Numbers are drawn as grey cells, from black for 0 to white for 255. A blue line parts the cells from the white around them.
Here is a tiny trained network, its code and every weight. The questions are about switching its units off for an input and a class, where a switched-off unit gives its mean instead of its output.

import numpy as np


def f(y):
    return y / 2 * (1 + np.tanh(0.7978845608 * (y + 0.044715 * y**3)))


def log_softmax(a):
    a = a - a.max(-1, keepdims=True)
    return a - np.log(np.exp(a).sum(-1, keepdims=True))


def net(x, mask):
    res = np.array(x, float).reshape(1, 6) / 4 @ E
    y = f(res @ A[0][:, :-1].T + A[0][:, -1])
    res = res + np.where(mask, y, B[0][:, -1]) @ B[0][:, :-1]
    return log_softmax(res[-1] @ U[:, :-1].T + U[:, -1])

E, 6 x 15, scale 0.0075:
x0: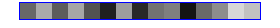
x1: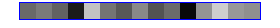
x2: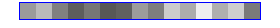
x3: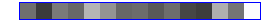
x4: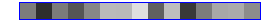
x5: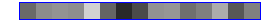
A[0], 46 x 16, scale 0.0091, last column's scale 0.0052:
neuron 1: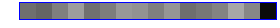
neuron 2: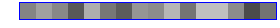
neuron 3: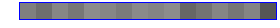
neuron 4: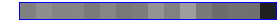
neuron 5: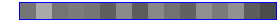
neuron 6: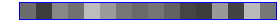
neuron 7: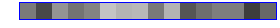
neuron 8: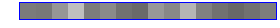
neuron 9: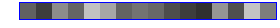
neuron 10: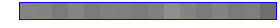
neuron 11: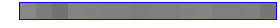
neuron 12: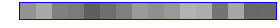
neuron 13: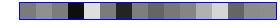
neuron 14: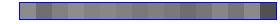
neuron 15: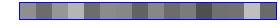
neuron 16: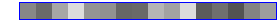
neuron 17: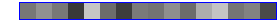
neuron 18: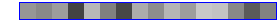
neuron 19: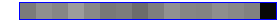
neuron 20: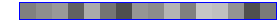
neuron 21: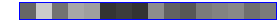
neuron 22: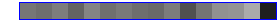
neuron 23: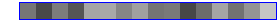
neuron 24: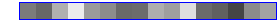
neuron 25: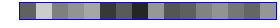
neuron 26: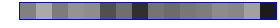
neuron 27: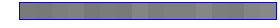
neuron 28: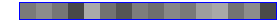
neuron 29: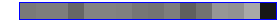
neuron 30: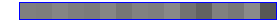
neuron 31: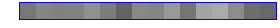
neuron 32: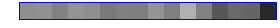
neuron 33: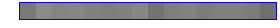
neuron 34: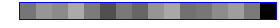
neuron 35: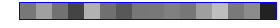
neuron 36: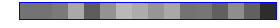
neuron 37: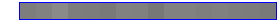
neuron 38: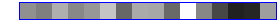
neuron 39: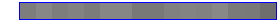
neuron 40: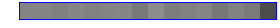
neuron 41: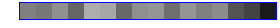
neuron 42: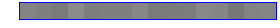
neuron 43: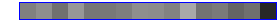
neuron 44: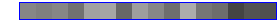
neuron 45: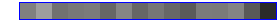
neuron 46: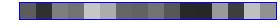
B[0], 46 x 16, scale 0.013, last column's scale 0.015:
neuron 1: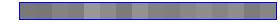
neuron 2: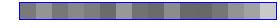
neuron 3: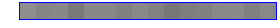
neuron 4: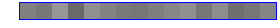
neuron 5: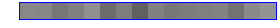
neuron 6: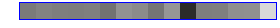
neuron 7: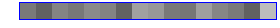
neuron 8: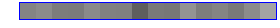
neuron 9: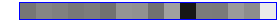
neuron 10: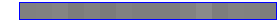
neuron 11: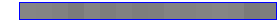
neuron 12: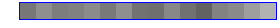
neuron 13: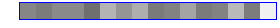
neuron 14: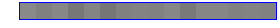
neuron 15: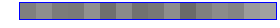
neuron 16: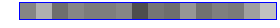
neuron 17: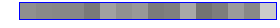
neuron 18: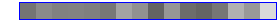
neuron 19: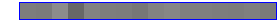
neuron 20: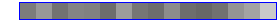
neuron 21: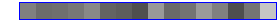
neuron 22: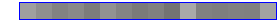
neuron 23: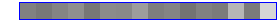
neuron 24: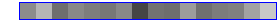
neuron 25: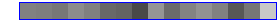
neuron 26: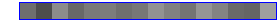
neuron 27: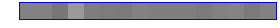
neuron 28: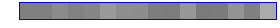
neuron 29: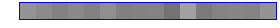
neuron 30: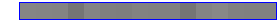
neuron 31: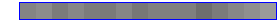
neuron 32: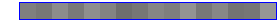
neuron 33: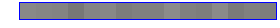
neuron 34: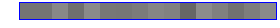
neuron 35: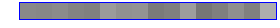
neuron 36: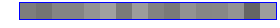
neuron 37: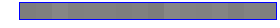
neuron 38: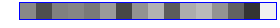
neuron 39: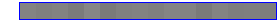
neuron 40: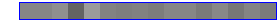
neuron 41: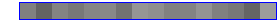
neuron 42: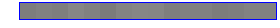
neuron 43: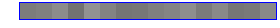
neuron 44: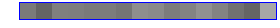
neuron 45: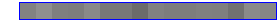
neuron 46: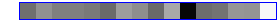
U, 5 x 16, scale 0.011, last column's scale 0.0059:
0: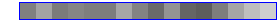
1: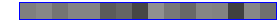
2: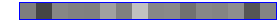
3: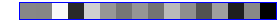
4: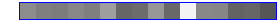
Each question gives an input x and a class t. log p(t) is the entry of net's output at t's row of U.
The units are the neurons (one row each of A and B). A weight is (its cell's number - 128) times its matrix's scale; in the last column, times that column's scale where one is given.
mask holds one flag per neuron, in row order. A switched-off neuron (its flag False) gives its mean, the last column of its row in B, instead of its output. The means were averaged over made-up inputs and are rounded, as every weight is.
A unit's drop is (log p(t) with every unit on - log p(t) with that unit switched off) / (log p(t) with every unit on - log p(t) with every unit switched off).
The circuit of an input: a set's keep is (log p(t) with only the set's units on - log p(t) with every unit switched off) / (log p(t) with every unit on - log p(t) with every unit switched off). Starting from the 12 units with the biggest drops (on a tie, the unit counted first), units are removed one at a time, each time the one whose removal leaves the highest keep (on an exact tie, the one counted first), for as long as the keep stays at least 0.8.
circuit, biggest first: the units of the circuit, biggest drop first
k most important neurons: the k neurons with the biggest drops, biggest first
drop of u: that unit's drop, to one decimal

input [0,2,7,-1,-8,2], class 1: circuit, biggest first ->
[neuron 21]
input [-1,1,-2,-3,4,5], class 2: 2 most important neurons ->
[neuron 24; neuron 16]
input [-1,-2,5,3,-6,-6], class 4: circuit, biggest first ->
[neuron 46; neuron 9]
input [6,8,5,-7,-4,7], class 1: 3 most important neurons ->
[neuron 21; neuron 25; neuron 26]
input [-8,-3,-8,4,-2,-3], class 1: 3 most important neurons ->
[neuron 24; neuron 16; neuron 38]
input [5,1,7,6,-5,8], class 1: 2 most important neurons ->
[neuron 21; neuron 25]
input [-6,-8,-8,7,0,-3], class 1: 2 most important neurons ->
[neuron 38; neuron 24]
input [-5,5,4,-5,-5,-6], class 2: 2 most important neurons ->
[neuron 38; neuron 24]
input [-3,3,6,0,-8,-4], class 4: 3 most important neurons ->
[neuron 46; neuron 9; neuron 6]
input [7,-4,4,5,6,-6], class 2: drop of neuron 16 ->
0.2
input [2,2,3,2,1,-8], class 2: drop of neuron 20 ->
0.3
